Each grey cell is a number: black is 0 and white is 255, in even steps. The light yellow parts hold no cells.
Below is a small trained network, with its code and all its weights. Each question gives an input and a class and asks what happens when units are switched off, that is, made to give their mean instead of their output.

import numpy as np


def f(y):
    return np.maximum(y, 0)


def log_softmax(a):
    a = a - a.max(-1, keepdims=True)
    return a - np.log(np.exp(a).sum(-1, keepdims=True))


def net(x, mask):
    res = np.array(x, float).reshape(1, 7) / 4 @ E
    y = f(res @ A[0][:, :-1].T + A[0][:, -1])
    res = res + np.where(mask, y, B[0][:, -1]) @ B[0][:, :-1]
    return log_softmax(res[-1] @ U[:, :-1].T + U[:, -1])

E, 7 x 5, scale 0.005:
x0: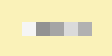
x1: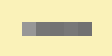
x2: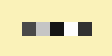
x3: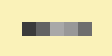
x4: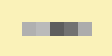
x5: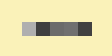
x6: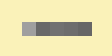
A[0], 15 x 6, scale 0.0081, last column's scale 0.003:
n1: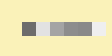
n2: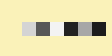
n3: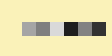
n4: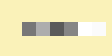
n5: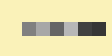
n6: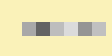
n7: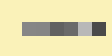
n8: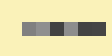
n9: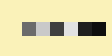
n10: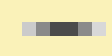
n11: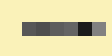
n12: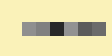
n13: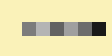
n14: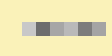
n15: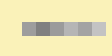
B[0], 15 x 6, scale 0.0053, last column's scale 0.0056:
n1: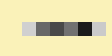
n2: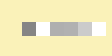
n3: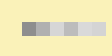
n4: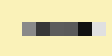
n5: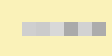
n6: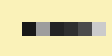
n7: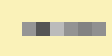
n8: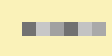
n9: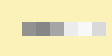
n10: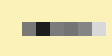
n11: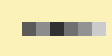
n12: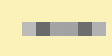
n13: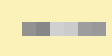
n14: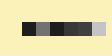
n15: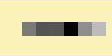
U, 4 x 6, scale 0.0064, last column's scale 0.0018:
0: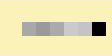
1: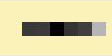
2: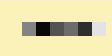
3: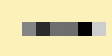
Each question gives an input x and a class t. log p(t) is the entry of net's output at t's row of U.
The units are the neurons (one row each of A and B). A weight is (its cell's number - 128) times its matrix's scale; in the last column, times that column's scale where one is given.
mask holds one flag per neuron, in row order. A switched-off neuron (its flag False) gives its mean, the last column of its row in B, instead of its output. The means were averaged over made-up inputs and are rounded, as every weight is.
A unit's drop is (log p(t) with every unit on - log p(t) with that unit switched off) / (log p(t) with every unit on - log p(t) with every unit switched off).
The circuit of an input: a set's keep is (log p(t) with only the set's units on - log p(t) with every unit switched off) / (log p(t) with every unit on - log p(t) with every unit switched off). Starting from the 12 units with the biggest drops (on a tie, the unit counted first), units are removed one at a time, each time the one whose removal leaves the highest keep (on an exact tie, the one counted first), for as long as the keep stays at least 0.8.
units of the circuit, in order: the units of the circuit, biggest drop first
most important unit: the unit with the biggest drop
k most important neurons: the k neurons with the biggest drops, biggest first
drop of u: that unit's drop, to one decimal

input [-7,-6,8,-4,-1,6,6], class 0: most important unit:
n9
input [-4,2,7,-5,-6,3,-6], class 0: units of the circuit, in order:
(n9; n5)
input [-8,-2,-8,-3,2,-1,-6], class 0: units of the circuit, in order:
(n3; n2)
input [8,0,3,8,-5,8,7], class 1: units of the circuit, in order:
(n6; n14)
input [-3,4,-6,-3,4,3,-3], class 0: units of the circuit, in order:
(n2; n3)
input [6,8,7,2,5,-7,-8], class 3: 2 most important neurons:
(n4; n1)
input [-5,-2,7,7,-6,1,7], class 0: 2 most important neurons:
(n9; n5)
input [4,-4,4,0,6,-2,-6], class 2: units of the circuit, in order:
(n4; n2)
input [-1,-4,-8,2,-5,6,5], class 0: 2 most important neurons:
(n2; n3)
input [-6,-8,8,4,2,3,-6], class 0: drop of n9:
0.3
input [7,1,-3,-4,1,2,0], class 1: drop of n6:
0.2
